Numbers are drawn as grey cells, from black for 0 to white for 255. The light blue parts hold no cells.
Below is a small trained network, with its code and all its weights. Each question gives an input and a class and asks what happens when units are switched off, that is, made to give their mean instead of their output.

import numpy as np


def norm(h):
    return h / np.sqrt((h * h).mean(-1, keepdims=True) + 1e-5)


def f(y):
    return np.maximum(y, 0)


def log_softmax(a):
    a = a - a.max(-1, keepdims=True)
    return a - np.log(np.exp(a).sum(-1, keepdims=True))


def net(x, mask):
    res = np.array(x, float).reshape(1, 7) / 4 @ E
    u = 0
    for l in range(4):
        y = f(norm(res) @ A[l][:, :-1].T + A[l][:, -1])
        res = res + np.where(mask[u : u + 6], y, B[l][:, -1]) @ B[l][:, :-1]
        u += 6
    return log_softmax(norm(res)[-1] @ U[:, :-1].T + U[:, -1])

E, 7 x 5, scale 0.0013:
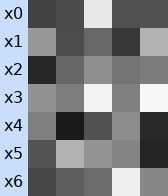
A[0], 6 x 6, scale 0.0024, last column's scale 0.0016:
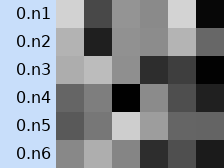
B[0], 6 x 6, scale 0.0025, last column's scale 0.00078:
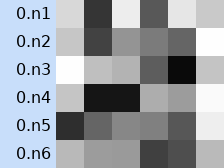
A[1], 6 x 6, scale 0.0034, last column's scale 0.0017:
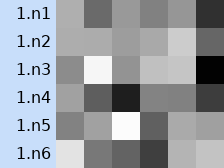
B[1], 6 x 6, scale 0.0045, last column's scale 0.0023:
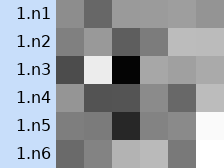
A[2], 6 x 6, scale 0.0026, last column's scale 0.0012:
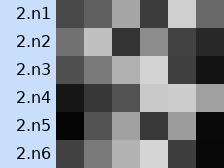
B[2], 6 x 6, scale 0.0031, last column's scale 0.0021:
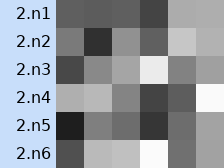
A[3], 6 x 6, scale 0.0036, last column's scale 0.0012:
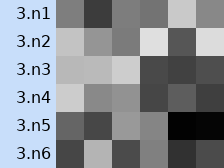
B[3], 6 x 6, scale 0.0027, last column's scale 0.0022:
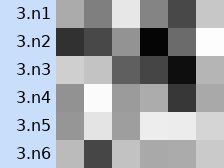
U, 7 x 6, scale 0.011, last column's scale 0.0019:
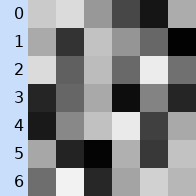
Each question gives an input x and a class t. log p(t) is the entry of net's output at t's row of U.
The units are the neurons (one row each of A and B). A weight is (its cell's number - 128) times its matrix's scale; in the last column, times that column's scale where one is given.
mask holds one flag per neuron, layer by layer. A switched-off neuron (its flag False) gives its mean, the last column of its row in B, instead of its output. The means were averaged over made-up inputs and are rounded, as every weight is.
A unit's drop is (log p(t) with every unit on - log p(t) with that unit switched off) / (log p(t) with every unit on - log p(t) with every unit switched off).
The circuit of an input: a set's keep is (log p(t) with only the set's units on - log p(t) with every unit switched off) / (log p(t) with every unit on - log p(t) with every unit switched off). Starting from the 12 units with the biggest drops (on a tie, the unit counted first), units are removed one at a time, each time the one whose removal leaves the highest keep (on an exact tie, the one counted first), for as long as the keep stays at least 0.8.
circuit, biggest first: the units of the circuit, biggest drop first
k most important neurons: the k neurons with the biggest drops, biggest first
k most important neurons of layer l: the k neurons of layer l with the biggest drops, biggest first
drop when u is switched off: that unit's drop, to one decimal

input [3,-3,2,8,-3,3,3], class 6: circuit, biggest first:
[1.n5 1.n3]
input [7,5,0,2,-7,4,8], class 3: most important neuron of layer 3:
[3.n5]
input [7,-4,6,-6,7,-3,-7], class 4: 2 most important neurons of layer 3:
[3.n5 3.n2]
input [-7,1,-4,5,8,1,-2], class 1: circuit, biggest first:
[1.n6 1.n5 3.n2]
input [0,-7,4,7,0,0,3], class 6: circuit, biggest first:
[1.n5 1.n3]
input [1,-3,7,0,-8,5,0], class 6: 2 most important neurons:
[1.n3 1.n5]
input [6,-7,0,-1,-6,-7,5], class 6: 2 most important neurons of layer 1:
[1.n6 1.n5]
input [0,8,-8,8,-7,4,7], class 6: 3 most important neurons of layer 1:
[1.n3 1.n5 1.n2]
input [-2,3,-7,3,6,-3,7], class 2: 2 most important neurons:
[0.n1 1.n5]
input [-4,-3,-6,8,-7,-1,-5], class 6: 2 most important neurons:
[1.n3 1.n5]
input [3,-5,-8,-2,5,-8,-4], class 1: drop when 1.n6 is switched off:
0.3
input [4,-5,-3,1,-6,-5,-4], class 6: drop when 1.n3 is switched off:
0.1
